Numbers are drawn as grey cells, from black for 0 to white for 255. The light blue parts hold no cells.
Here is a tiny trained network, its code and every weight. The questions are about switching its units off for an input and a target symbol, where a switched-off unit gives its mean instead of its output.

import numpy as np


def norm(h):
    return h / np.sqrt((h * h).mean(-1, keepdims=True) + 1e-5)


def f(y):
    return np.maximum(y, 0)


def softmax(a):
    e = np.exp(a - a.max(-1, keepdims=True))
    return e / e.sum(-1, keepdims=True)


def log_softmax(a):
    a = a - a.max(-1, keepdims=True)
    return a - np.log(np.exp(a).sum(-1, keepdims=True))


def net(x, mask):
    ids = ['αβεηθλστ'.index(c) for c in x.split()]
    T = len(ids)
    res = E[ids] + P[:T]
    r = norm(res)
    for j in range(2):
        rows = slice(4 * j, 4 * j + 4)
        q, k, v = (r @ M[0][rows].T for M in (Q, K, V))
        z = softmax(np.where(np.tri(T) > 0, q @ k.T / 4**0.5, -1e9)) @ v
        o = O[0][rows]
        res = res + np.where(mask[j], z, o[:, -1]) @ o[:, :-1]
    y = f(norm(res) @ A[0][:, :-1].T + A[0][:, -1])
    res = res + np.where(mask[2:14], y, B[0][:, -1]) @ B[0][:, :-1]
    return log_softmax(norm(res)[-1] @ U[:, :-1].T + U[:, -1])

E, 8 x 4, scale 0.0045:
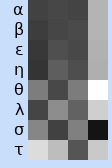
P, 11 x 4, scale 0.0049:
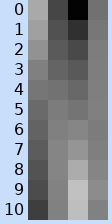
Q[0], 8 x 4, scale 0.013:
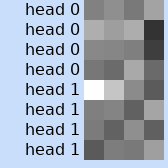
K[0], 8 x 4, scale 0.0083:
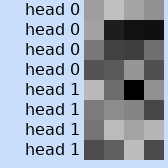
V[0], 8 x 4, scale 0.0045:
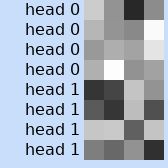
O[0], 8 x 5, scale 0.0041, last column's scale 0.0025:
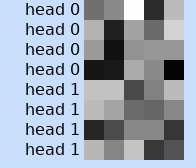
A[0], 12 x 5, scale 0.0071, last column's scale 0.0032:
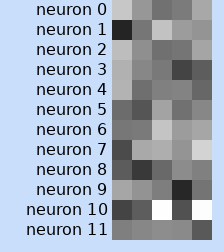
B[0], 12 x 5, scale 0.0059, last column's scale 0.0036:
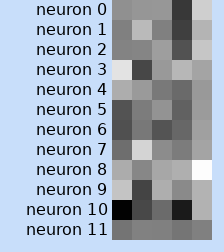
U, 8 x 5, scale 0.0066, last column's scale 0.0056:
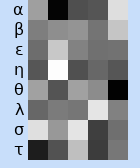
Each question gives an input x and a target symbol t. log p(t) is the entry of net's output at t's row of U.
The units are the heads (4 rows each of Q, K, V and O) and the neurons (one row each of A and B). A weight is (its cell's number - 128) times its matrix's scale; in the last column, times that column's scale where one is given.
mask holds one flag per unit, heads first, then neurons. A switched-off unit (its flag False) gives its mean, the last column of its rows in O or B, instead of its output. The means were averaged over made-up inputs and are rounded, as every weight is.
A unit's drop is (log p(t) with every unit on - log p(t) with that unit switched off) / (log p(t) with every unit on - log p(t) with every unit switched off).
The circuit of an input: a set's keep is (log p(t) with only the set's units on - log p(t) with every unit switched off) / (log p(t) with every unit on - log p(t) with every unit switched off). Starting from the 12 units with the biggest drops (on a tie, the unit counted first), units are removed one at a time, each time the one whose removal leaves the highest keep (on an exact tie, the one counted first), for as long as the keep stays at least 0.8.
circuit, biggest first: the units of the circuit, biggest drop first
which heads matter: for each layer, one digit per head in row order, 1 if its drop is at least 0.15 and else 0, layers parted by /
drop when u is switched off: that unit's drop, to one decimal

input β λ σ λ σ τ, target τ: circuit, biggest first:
head 0; neuron 10
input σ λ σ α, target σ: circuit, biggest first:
head 1; head 0
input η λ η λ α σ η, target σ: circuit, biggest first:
head 1
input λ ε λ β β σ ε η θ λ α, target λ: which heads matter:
10
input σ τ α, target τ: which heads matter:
10
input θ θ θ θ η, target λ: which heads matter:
01
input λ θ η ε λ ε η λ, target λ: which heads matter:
11
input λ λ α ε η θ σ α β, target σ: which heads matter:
01
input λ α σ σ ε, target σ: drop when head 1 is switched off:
0.8
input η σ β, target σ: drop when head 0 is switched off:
0.3
